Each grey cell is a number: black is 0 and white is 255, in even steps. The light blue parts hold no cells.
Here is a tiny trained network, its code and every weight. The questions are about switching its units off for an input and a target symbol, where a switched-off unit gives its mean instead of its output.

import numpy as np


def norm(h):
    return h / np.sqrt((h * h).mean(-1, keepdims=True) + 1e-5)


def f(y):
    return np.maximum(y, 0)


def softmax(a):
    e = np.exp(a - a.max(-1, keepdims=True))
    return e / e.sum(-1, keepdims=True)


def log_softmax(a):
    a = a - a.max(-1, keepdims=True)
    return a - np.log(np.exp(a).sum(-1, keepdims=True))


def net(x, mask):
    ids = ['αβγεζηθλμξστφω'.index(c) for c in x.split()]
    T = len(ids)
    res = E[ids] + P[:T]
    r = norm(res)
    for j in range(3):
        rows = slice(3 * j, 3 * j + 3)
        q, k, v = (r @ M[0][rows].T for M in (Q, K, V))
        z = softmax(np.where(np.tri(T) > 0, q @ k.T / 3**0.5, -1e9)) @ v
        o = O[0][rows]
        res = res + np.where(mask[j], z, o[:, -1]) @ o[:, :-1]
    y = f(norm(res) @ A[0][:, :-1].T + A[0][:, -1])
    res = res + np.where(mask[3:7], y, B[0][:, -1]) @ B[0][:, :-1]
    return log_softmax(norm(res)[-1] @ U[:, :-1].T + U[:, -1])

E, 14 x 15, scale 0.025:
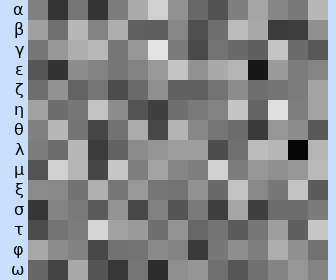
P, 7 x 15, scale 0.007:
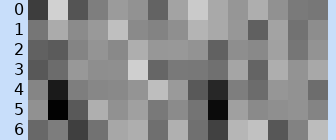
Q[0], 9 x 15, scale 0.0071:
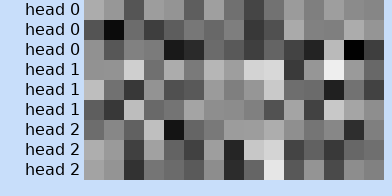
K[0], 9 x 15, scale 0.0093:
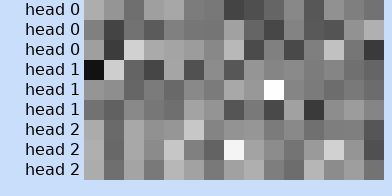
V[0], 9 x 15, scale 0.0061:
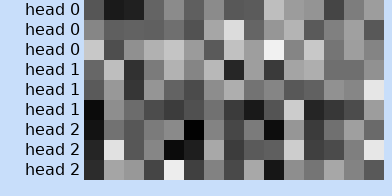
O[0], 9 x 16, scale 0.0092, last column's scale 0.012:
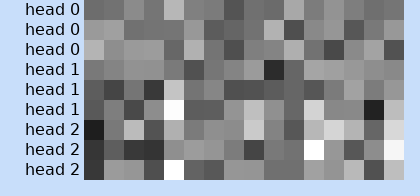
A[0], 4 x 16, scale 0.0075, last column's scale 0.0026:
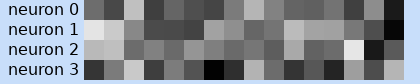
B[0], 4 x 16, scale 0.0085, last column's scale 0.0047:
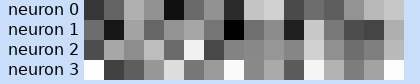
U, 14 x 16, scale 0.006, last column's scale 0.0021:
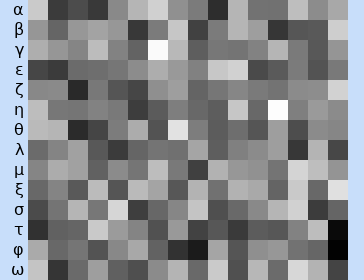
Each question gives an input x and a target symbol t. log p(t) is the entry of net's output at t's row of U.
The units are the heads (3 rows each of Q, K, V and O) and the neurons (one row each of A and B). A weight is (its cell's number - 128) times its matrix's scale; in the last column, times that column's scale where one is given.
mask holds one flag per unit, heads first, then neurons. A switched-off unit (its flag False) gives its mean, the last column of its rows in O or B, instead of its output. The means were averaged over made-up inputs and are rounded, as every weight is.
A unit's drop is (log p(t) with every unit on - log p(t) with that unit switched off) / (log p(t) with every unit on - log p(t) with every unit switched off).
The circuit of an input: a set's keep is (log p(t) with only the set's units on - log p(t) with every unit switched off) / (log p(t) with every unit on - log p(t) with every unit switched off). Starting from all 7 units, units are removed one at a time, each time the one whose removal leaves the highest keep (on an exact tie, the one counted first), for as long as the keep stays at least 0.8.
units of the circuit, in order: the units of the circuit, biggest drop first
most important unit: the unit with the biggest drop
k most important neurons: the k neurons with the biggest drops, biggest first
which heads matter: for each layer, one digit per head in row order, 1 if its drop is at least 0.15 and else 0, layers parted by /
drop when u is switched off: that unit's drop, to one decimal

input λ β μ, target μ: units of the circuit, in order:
head 2; head 1
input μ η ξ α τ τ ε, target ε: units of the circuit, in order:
head 2; neuron 3
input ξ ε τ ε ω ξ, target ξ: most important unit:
head 2
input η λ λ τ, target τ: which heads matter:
001
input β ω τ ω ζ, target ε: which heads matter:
011
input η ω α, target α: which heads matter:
001
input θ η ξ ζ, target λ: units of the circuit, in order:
head 1; head 2
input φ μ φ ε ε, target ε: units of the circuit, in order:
head 2; head 1
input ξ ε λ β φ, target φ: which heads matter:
001
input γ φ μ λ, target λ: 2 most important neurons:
neuron 0; neuron 3
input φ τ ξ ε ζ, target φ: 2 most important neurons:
neuron 1; neuron 0
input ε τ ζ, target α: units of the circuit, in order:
head 1; head 2; head 0; neuron 0
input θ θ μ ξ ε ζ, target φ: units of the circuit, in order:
head 0; head 2
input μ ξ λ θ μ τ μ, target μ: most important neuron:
neuron 3
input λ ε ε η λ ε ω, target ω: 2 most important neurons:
neuron 3; neuron 0
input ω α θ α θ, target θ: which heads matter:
001
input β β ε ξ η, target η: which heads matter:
001
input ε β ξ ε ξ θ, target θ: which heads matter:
000
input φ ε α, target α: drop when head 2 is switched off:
0.8
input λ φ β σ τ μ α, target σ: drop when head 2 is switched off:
0.5
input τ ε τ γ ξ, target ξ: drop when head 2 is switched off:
0.2
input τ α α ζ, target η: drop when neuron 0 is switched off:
0.1
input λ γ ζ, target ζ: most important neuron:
neuron 3
